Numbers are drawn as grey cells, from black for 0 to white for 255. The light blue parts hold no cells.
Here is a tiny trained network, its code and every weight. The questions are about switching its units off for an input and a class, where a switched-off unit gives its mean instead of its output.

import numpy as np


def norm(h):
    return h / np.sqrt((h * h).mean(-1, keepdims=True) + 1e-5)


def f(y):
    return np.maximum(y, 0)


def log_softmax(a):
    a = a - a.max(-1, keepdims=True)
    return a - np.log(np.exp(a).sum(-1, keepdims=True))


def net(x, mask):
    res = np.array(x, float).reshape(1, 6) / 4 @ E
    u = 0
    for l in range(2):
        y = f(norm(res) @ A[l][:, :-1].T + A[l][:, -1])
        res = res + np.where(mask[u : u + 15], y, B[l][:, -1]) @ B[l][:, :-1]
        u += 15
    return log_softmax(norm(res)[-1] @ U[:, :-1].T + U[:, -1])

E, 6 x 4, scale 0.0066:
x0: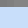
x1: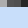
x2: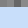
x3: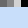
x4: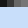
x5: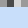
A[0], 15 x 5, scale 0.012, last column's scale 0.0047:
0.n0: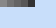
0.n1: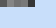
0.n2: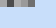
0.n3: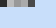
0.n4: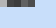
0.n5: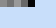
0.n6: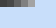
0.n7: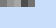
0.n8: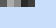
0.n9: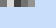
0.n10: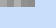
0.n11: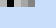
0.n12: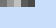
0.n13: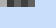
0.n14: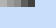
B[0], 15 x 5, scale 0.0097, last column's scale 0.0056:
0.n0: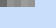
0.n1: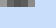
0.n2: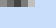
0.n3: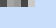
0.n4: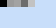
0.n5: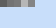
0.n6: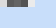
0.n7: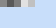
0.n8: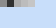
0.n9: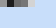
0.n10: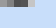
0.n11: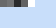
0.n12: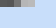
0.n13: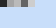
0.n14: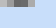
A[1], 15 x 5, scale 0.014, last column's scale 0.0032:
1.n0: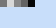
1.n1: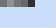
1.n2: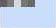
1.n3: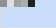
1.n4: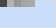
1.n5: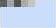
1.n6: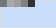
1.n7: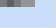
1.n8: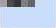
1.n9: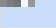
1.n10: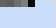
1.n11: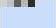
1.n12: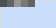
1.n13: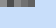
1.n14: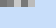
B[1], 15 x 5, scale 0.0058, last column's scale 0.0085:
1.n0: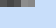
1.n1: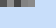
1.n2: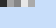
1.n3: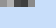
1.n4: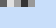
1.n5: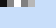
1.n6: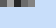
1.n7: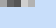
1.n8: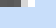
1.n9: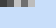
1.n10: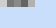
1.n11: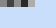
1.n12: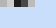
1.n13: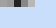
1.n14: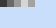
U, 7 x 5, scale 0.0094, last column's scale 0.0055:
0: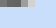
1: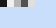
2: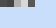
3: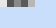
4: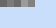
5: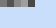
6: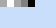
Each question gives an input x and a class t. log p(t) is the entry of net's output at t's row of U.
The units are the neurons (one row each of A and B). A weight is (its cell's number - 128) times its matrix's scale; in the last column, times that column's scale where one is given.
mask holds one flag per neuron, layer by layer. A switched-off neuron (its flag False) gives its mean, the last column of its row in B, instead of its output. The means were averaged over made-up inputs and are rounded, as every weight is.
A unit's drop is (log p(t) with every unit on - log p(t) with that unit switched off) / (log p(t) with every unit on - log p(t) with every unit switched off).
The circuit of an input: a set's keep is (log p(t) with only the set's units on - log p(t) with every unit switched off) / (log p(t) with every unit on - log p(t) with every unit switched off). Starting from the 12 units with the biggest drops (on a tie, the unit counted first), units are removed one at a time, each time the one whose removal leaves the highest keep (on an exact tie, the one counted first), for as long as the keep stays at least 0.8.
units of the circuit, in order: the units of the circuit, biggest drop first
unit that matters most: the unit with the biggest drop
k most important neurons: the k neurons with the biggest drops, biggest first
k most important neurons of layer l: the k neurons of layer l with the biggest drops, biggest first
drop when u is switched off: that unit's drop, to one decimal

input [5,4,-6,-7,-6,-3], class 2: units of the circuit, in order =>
[0.n6 0.n11 1.n9]
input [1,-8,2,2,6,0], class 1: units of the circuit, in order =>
[0.n3 1.n4]
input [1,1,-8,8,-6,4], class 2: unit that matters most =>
0.n6
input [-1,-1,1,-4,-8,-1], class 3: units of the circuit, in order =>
[1.n11 0.n11]
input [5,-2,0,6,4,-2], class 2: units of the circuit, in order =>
[0.n8 0.n7]
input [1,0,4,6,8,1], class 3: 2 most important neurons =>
[0.n6 0.n4]
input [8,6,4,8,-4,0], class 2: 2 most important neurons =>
[0.n8 0.n7]
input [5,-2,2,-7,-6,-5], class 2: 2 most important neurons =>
[0.n6 1.n9]
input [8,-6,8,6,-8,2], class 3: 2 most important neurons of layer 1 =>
[1.n11 1.n5]
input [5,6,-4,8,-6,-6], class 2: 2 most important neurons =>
[0.n8 0.n11]
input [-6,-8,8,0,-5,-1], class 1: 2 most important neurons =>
[0.n6 0.n3]
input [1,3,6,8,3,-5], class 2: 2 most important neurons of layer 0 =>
[0.n8 0.n11]
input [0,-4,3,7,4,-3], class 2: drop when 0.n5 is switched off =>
0.0
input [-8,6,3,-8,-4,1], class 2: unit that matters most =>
0.n3
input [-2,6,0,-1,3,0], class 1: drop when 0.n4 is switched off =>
0.1
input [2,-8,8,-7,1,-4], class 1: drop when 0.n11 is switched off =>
0.2
